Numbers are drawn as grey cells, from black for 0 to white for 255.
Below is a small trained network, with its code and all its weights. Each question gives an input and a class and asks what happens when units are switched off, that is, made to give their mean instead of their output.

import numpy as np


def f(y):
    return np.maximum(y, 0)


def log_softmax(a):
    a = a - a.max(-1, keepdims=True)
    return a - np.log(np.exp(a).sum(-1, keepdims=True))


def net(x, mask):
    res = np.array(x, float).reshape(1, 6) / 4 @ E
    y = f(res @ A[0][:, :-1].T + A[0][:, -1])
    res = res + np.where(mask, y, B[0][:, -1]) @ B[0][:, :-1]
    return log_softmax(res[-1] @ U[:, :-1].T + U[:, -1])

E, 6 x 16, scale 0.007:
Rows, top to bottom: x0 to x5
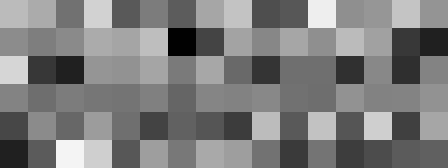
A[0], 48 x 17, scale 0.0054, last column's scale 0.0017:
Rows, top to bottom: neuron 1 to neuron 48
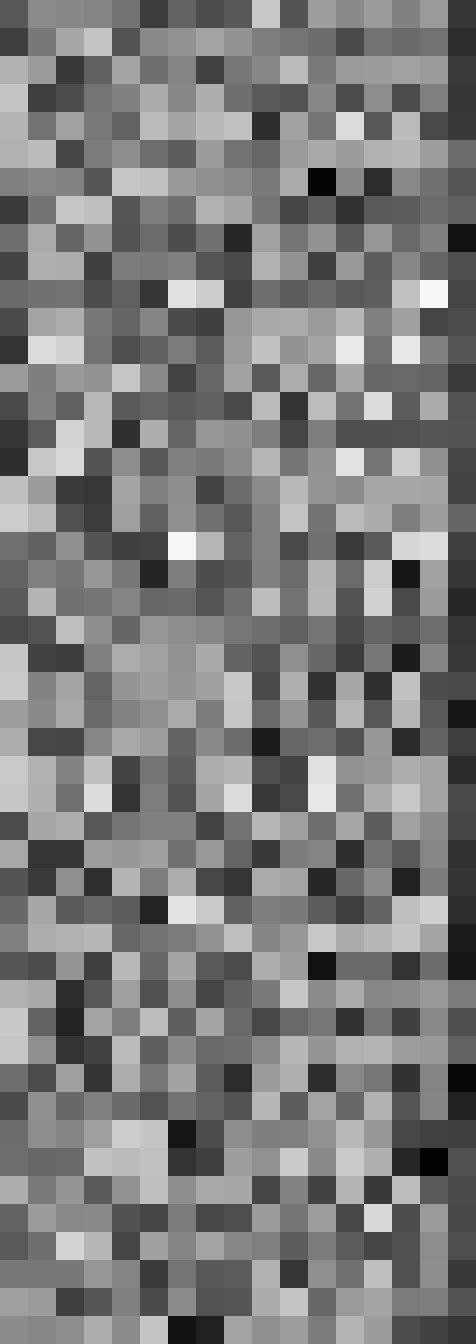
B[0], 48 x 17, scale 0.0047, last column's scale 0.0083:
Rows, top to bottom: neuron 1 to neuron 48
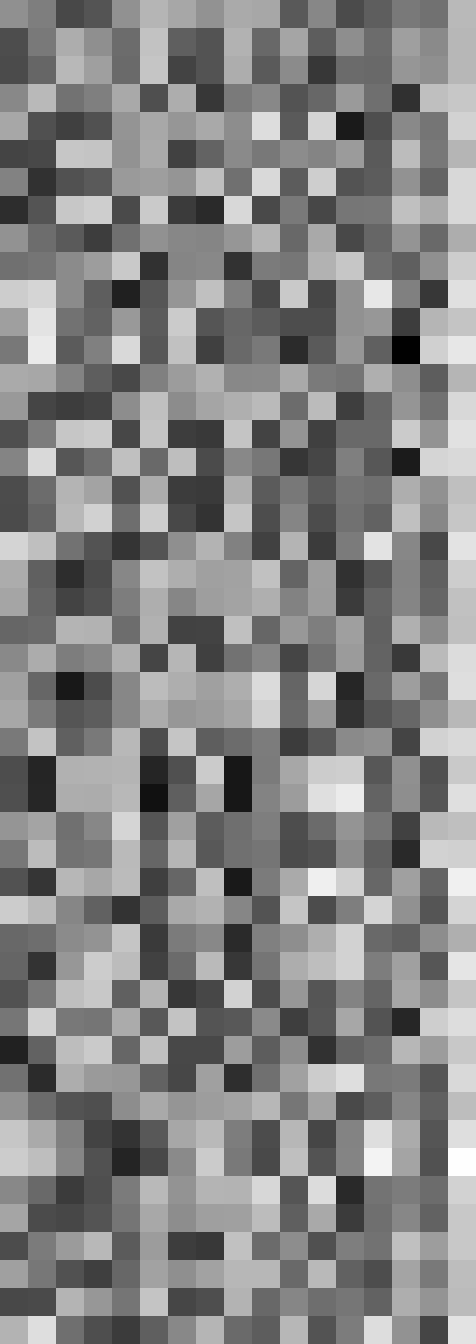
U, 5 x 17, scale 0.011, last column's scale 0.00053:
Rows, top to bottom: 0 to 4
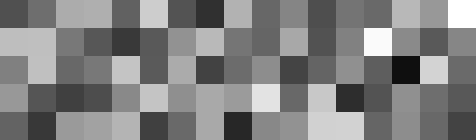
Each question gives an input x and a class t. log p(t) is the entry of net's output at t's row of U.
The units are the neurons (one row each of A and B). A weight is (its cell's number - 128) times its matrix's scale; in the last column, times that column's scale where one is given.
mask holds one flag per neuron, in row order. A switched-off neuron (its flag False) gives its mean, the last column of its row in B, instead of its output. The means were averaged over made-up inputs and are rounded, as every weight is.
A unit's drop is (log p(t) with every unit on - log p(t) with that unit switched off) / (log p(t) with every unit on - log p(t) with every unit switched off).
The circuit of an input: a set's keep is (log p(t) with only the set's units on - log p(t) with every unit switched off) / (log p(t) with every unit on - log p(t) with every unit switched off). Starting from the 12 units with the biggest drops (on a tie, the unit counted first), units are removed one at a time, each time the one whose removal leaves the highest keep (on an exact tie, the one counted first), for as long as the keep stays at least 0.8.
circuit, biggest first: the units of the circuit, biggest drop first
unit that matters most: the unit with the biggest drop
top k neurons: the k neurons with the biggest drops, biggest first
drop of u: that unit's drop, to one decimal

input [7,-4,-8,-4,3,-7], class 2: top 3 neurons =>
[neuron 13; neuron 17; neuron 34]
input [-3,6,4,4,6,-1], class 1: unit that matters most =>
neuron 42
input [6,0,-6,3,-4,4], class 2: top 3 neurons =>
[neuron 13; neuron 17; neuron 32]
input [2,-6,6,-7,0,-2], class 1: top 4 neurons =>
[neuron 11; neuron 33; neuron 20; neuron 13]
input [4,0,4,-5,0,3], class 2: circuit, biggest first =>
[neuron 37; neuron 31]
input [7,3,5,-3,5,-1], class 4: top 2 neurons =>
[neuron 29; neuron 28]
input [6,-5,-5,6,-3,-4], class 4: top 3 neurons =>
[neuron 29; neuron 28; neuron 34]
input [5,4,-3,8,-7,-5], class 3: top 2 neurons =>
[neuron 5; neuron 25]
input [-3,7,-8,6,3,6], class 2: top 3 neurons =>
[neuron 13; neuron 17; neuron 12]
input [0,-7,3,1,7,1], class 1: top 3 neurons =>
[neuron 11; neuron 20; neuron 33]
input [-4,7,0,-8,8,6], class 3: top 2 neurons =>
[neuron 15; neuron 21]
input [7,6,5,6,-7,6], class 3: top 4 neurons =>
[neuron 5; neuron 25; neuron 43; neuron 32]
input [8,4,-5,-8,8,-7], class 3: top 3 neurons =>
[neuron 15; neuron 22; neuron 21]
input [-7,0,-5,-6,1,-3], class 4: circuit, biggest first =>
[neuron 32]
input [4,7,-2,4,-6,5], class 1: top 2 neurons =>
[neuron 42; neuron 48]
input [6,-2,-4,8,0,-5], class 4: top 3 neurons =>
[neuron 29; neuron 28; neuron 34]
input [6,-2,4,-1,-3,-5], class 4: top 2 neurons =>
[neuron 29; neuron 28]
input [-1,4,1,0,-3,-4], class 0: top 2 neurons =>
[neuron 11; neuron 20]
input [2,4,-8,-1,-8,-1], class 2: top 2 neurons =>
[neuron 13; neuron 17]
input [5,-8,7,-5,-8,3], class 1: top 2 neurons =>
[neuron 20; neuron 11]
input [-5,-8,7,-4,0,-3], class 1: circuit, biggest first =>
[neuron 11]
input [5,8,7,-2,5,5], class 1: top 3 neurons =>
[neuron 42; neuron 41; neuron 48]
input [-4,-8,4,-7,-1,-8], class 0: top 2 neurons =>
[neuron 19; neuron 38]
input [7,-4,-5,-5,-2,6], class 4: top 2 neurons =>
[neuron 29; neuron 28]
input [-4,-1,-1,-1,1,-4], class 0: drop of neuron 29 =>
0.3
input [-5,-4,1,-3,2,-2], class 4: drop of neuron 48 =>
0.2
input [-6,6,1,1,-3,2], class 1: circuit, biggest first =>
[neuron 42]
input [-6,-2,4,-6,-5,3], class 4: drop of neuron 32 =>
0.3
